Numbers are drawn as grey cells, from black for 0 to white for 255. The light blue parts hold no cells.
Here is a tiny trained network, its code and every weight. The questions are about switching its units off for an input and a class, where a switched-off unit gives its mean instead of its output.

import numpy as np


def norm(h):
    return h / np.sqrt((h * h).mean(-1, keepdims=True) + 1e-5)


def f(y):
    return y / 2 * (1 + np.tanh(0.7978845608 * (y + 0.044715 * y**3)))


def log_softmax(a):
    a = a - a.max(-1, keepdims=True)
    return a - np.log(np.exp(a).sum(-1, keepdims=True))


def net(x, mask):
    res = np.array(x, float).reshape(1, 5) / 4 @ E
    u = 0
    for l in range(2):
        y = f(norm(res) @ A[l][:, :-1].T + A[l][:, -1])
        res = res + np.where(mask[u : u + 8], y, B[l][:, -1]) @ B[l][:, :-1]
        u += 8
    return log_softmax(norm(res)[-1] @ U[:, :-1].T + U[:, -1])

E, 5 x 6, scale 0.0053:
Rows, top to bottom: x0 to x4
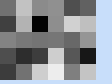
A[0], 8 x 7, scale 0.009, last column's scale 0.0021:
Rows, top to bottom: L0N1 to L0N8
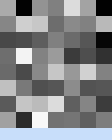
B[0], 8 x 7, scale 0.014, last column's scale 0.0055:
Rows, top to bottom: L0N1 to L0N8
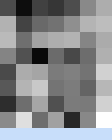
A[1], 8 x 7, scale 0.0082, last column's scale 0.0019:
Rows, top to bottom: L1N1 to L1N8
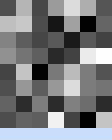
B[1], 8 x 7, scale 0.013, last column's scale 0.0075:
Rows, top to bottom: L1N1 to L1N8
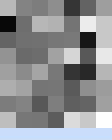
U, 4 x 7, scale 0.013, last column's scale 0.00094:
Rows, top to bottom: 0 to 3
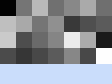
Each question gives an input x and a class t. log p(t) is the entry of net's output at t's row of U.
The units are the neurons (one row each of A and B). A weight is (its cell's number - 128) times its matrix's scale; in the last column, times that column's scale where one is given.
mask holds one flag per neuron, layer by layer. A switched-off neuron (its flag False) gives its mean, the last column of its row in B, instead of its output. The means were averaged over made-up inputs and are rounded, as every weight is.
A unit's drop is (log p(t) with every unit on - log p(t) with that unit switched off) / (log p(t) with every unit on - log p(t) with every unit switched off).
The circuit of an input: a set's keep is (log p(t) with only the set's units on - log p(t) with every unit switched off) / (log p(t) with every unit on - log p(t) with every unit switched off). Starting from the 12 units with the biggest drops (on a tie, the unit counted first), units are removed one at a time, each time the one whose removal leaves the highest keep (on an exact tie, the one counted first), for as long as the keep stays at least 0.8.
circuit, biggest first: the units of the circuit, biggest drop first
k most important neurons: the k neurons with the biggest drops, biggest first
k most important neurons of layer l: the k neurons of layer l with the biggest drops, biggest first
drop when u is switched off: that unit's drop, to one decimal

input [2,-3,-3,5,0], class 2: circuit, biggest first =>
[L1N8]
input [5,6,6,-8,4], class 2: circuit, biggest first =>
[L0N2; L1N4]
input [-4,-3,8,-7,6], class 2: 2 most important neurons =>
[L0N2; L1N4]
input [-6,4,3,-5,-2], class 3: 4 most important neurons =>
[L0N1; L1N8; L0N3; L1N7]
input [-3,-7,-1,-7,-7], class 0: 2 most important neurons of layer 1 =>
[L1N2; L1N8]
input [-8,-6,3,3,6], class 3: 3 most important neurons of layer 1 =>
[L1N2; L1N3; L1N5]
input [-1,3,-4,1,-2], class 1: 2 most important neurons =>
[L1N1; L1N6]
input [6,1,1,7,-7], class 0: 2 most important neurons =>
[L1N2; L0N6]
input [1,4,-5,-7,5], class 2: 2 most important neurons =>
[L0N2; L1N2]
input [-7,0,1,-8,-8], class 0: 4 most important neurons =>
[L1N2; L0N6; L1N8; L0N3]
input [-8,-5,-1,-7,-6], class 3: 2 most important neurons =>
[L0N1; L1N8]
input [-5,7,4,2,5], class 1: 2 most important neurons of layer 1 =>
[L1N1; L1N2]
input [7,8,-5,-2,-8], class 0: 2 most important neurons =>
[L1N2; L0N6]
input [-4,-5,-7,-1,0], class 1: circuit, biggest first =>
[L0N8]
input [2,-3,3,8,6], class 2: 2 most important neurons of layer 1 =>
[L1N8; L1N2]
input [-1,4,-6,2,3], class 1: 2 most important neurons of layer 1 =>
[L1N2; L1N1]
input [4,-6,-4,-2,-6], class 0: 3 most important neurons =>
[L1N2; L0N6; L1N5]
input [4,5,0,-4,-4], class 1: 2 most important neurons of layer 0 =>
[L0N1; L0N7]
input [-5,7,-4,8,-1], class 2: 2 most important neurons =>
[L1N8; L0N3]
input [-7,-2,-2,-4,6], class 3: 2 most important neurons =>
[L0N1; L1N2]
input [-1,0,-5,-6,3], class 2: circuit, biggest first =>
[L0N2]
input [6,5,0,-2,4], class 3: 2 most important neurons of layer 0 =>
[L0N7; L0N4]
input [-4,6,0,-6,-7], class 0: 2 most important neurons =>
[L1N2; L1N8]
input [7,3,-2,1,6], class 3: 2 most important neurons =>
[L0N4; L1N2]
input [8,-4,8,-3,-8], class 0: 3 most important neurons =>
[L1N2; L0N6; L0N1]
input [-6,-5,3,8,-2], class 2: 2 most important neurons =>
[L1N8; L0N3]
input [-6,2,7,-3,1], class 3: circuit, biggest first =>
[L0N1]
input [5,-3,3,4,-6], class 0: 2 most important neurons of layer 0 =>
[L0N6; L0N1]
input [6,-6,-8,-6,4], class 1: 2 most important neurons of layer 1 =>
[L1N8; L1N2]
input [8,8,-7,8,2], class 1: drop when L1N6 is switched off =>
0.2
